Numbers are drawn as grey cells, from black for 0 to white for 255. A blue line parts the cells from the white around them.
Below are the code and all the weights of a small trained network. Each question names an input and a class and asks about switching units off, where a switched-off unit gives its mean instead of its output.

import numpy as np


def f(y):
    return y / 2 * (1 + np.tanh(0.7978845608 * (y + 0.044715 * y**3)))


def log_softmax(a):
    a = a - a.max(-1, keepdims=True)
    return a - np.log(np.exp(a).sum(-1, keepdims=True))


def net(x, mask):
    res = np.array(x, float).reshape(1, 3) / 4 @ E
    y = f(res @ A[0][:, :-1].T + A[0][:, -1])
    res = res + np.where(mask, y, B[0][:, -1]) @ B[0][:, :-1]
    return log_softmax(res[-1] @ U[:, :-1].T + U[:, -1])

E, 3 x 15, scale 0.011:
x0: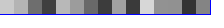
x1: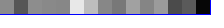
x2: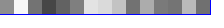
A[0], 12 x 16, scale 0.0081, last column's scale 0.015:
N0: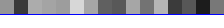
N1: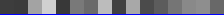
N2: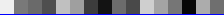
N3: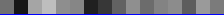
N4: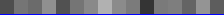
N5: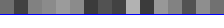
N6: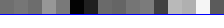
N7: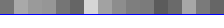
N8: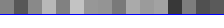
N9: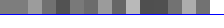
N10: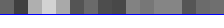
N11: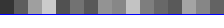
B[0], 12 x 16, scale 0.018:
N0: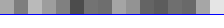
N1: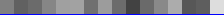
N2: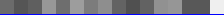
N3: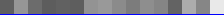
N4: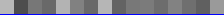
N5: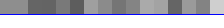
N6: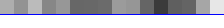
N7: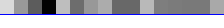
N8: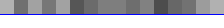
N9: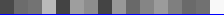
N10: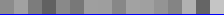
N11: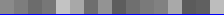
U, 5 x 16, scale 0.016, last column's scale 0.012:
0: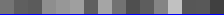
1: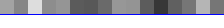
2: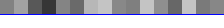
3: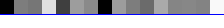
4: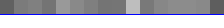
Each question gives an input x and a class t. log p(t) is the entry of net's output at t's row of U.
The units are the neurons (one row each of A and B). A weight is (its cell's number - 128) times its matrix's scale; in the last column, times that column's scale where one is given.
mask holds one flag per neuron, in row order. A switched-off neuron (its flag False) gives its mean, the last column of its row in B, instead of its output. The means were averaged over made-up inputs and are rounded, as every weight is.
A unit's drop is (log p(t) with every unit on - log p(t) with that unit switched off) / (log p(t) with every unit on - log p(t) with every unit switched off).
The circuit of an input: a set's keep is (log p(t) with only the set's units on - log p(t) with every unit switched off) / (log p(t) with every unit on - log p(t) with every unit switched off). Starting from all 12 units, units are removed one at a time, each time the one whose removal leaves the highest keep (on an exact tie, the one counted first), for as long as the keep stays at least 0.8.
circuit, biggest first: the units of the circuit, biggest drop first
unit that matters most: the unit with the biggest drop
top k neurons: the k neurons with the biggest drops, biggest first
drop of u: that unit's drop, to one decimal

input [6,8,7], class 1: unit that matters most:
N0
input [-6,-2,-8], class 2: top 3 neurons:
N3; N5; N10
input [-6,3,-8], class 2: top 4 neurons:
N3; N5; N10; N2
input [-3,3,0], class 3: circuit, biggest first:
N9; N7
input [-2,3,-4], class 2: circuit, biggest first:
N6; N2
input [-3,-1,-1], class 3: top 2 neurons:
N7; N9
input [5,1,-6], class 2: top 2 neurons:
N9; N3
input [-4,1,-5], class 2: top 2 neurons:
N3; N5
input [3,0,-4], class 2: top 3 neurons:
N9; N1; N3
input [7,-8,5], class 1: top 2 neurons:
N6; N1
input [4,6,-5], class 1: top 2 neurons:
N0; N9
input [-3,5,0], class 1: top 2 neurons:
N0; N8
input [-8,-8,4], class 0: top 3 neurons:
N1; N0; N11
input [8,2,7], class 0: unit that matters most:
N2
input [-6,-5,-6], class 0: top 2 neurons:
N1; N11
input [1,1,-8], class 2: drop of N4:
0.0
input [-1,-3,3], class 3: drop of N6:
0.1
